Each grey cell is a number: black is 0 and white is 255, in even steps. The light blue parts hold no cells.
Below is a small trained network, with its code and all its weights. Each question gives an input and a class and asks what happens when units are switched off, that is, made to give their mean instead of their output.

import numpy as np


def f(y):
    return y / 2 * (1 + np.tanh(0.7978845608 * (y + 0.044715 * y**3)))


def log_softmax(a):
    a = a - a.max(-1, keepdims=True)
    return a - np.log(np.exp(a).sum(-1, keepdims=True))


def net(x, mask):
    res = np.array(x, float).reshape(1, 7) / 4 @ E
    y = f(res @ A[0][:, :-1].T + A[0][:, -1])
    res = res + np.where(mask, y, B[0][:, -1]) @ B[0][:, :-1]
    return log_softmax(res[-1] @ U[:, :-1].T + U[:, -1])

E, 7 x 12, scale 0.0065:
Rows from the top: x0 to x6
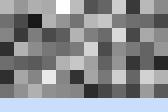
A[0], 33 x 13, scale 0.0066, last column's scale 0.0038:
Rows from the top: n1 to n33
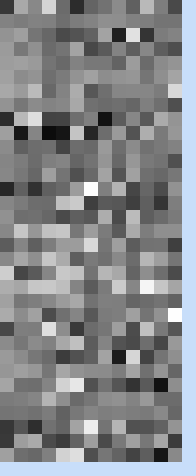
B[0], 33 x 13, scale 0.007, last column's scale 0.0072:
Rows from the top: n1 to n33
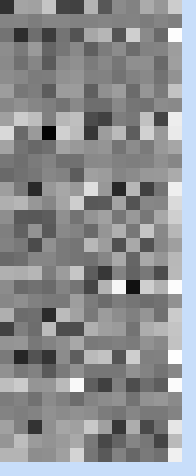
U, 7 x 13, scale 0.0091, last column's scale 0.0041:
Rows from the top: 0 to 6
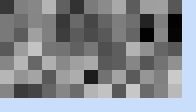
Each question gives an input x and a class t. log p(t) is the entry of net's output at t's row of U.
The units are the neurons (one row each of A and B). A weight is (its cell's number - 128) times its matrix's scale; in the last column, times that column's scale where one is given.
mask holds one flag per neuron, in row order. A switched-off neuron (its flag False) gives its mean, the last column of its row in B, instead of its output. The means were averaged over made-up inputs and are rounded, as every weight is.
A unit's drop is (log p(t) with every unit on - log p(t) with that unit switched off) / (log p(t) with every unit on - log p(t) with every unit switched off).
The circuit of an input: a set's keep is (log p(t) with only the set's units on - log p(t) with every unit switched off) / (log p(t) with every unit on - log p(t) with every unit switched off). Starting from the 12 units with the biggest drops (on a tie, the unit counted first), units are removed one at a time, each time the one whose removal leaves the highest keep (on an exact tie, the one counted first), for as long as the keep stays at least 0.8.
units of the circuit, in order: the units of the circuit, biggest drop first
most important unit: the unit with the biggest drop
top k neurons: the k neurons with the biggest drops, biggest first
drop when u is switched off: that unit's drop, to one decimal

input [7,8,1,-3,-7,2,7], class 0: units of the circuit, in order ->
n24, n10, n1
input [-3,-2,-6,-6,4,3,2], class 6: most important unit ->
n9
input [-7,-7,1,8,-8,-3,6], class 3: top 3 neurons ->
n9, n3, n21
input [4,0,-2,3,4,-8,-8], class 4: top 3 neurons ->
n21, n10, n9
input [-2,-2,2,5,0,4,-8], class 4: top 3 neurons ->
n26, n3, n32
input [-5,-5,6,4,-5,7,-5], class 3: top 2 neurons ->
n32, n9
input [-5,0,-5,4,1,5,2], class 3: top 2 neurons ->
n9, n21
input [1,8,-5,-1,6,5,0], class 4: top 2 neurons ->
n26, n3
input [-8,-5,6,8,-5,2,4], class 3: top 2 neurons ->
n21, n28
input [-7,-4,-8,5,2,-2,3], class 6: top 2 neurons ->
n26, n3
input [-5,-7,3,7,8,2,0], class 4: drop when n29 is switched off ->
0.0
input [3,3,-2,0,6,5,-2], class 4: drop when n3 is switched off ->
0.1
